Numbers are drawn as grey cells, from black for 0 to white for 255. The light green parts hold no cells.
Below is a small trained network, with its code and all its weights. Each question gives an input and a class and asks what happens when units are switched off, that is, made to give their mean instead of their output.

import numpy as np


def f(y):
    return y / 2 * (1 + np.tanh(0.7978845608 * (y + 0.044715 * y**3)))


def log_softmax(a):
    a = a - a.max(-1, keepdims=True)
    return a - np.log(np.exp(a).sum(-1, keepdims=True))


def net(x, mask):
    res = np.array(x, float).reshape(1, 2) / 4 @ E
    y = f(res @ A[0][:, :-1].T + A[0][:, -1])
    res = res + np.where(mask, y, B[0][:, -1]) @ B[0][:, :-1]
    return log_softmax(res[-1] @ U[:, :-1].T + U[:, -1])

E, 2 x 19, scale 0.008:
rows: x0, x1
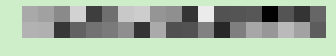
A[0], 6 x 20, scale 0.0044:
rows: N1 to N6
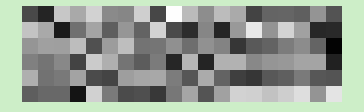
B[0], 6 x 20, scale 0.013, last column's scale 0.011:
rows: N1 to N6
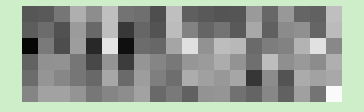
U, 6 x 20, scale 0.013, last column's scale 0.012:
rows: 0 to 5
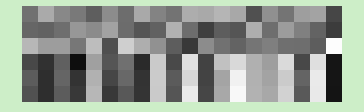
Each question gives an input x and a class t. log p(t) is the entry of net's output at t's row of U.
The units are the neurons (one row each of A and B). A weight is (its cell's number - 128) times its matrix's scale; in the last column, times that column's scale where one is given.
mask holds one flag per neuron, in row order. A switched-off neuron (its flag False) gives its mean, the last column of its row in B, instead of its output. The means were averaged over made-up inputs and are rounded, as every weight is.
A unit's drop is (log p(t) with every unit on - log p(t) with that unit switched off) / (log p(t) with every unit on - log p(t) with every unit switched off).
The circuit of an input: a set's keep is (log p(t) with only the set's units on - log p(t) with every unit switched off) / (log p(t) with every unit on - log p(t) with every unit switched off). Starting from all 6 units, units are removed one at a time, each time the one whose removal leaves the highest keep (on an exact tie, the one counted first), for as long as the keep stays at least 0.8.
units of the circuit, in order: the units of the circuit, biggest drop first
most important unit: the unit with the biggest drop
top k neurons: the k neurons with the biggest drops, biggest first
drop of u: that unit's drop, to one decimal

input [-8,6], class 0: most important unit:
N6
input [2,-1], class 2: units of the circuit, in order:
N2, N4
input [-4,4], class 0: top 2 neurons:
N1, N6
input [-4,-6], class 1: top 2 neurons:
N1, N5
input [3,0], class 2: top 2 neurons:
N4, N2
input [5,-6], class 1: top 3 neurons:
N1, N6, N4
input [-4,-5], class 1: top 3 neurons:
N1, N5, N3
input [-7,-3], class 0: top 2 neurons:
N6, N4
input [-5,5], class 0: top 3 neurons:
N1, N6, N4
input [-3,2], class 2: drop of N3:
0.3
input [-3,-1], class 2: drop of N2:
0.2
